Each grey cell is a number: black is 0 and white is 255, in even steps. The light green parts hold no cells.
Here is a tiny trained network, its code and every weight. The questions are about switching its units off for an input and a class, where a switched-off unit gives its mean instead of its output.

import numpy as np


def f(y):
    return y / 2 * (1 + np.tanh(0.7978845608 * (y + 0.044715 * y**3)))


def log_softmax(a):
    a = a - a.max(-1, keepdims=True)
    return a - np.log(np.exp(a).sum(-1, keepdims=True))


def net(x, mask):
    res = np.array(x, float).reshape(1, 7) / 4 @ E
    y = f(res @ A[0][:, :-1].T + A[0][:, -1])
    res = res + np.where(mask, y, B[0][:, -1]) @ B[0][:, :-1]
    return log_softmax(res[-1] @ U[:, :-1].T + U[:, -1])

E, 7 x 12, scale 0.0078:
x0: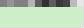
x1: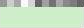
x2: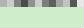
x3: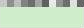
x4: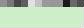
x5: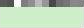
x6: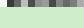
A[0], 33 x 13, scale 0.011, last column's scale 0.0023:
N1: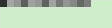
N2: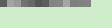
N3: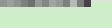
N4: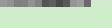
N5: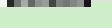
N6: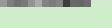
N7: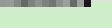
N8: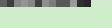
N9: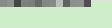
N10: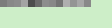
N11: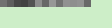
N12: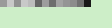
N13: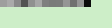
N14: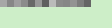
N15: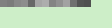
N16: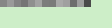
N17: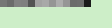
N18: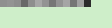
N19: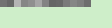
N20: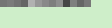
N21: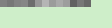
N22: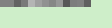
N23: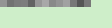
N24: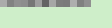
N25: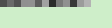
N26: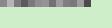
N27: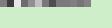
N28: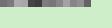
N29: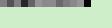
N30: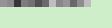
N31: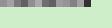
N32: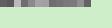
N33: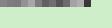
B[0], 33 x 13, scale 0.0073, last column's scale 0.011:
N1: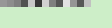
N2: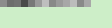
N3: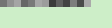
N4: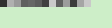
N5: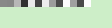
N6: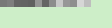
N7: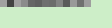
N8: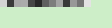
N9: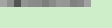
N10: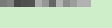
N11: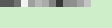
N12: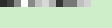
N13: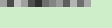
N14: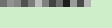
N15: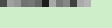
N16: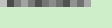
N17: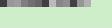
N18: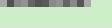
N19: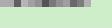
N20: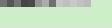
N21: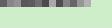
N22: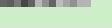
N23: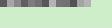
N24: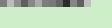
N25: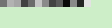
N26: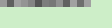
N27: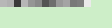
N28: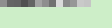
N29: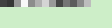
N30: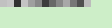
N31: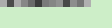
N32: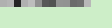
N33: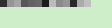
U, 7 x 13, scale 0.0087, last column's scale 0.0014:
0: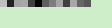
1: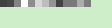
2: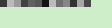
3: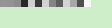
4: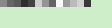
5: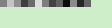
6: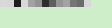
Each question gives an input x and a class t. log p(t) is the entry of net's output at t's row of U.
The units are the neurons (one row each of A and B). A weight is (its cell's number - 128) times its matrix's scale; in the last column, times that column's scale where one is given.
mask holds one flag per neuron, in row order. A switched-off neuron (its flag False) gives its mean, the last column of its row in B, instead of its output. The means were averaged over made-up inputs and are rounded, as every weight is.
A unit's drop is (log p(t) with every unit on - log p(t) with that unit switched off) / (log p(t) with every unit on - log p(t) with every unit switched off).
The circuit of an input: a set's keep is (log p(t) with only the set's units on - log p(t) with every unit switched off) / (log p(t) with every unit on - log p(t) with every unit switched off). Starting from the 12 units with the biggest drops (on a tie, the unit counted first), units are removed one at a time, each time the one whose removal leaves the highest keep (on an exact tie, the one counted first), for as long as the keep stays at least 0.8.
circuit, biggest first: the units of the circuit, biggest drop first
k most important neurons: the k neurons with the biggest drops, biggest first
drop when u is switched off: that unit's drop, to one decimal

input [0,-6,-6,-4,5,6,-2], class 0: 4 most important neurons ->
[N8, N12, N30, N20]
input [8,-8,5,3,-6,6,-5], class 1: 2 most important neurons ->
[N29, N11]
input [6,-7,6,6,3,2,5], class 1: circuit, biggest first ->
[N29]
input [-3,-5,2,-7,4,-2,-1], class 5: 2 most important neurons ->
[N25, N12]
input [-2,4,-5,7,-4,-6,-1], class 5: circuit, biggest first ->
[N14, N3]
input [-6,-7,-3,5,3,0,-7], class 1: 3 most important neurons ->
[N29, N11, N5]
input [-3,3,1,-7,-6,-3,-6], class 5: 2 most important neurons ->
[N25, N5]
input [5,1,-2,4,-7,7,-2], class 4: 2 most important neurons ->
[N28, N10]
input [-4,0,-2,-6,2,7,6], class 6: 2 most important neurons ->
[N27, N32]
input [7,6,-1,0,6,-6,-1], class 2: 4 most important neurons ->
[N33, N4, N11, N29]
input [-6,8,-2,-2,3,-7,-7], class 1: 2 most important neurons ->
[N12, N5]
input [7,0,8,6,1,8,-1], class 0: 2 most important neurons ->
[N13, N31]
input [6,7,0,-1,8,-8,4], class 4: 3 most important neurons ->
[N22, N20, N6]
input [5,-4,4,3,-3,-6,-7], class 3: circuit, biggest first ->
[N1]
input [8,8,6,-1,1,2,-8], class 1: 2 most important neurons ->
[N12, N5]
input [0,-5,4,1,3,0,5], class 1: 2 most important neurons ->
[N29, N11]
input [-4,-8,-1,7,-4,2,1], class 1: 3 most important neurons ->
[N29, N11, N25]
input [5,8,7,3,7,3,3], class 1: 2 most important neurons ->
[N12, N8]
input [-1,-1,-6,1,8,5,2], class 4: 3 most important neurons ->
[N20, N6, N22]
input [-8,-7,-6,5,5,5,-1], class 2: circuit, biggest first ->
[N17]
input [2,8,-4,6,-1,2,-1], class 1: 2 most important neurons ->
[N12, N25]
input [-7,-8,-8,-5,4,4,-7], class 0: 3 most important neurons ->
[N8, N12, N5]
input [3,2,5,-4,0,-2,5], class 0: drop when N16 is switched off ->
0.2
